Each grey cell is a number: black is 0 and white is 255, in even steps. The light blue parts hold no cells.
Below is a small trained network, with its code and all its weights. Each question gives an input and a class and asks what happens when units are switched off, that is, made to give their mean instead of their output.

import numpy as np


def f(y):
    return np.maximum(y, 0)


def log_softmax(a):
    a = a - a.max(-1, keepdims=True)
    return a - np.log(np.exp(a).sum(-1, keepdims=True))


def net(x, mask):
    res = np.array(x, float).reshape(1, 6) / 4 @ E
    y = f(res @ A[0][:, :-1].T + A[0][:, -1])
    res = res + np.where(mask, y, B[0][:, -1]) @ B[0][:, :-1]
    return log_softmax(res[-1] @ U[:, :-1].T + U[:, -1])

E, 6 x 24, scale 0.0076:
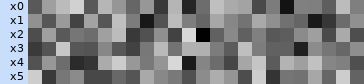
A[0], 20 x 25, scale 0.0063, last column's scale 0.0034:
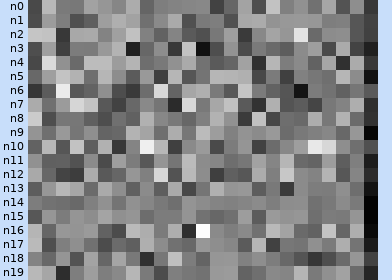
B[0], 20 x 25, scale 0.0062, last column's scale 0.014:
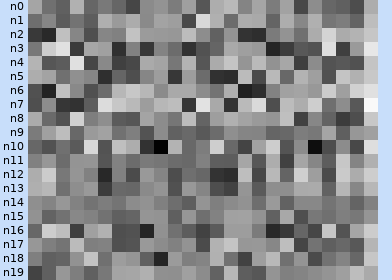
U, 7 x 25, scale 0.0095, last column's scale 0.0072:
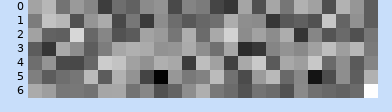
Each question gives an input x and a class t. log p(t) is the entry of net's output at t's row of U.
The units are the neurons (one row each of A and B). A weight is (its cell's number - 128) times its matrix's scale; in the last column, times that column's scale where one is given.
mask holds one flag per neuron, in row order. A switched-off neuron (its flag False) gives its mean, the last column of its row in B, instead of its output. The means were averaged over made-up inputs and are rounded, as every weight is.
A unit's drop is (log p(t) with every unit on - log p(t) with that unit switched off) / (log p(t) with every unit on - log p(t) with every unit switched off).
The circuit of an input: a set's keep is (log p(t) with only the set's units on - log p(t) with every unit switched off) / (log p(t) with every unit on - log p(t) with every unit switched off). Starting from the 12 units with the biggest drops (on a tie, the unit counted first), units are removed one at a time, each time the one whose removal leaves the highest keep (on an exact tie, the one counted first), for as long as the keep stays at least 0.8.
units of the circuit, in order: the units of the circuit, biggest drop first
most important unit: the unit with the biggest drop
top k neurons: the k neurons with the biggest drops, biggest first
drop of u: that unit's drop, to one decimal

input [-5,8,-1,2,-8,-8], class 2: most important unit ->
n4
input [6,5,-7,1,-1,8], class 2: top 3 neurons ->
n8; n3; n17
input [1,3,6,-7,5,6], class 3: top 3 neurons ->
n2; n16; n19
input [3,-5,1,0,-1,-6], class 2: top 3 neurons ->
n4; n0; n18
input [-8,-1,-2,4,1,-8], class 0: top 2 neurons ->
n12; n11
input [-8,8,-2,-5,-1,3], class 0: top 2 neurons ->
n12; n10
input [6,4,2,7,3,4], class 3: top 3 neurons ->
n6; n12; n11
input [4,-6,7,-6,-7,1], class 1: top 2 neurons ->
n3; n6
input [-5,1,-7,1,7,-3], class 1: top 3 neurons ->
n16; n7; n9
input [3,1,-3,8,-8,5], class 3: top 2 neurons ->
n6; n1
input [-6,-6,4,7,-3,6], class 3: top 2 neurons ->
n6; n5
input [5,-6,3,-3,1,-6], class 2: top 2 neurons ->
n4; n0
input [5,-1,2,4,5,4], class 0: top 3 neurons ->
n7; n5; n13
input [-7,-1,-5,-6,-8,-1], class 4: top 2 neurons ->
n7; n5
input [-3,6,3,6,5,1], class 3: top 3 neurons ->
n6; n7; n10
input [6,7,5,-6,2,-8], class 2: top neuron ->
n4
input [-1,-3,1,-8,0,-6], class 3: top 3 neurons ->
n2; n19; n8
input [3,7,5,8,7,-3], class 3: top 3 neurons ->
n6; n7; n10
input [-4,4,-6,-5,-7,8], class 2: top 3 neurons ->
n8; n17; n3
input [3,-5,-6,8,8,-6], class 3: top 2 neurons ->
n6; n7
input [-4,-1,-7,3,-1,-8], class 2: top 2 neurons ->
n4; n0
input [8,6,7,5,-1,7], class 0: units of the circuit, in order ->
n5
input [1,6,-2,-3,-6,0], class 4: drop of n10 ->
0.4
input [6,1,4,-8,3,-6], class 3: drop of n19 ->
0.2
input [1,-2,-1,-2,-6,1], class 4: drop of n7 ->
0.5
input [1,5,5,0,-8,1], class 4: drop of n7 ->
1.1
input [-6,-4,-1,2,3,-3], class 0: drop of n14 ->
0.0
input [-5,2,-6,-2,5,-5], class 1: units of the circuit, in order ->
n16
